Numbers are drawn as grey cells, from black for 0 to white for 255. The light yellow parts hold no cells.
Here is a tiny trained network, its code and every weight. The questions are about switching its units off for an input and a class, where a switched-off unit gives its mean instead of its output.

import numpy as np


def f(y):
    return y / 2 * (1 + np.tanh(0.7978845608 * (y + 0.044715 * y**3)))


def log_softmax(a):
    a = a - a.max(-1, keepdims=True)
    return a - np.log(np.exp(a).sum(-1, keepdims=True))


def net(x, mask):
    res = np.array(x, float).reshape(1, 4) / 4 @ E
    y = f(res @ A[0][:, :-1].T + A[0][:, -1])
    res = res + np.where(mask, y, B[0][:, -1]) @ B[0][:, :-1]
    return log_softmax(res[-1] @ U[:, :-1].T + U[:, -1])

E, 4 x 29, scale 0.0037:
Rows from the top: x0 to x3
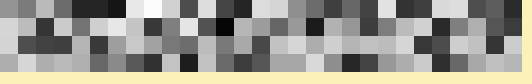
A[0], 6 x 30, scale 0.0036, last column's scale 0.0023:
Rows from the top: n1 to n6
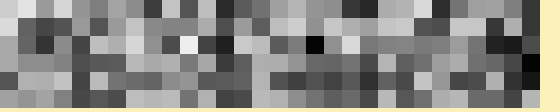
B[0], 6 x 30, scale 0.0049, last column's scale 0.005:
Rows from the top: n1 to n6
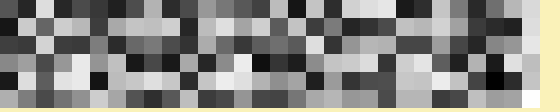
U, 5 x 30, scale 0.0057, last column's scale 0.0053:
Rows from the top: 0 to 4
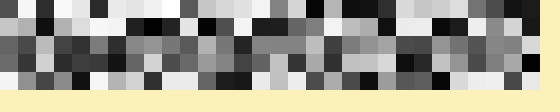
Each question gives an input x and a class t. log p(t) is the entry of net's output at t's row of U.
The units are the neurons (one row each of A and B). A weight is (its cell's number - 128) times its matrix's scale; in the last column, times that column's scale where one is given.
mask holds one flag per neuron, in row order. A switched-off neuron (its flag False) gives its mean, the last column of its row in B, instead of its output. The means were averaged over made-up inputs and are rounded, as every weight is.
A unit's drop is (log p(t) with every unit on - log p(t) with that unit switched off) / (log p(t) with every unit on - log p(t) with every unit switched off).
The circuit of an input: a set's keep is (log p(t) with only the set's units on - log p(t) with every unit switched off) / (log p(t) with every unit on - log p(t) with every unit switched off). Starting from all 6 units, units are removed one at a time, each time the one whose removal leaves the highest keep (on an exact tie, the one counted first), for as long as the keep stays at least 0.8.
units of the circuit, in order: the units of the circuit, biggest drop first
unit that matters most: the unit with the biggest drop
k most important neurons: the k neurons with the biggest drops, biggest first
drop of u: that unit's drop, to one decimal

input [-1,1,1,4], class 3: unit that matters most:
n1
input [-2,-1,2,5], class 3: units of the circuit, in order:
[n1 n6]
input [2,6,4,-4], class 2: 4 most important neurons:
[n3 n5 n1 n2]
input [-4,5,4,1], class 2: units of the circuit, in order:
[n6 n4 n3]
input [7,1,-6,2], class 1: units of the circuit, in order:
[n6 n4]
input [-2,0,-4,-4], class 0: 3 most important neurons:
[n1 n5 n6]
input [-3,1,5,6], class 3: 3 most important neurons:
[n1 n5 n6]
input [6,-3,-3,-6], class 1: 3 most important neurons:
[n6 n4 n1]
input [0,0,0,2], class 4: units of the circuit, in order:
[n3 n4 n5]
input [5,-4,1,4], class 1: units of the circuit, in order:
[n6 n4 n3]
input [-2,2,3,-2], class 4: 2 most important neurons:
[n5 n1]
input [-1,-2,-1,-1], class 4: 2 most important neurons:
[n1 n3]
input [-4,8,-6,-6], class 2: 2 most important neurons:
[n3 n2]
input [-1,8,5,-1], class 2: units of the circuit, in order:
[n3]
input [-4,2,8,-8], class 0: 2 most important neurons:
[n2 n1]
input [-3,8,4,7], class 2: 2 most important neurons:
[n1 n2]
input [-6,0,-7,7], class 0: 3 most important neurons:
[n5 n3 n6]
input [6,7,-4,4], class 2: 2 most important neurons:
[n1 n3]
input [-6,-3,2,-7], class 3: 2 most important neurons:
[n6 n4]
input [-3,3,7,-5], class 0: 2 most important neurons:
[n2 n1]
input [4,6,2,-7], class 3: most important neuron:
[n3]
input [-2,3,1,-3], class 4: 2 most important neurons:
[n1 n4]
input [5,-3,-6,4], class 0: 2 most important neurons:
[n5 n3]
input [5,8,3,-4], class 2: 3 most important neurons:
[n3 n2 n1]
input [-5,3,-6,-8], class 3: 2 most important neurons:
[n3 n2]
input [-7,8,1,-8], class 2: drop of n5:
0.0
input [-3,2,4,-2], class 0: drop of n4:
0.2
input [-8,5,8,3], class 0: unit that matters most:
n2
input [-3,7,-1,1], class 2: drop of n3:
0.1
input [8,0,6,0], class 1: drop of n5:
0.1
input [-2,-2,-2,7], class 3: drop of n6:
0.1
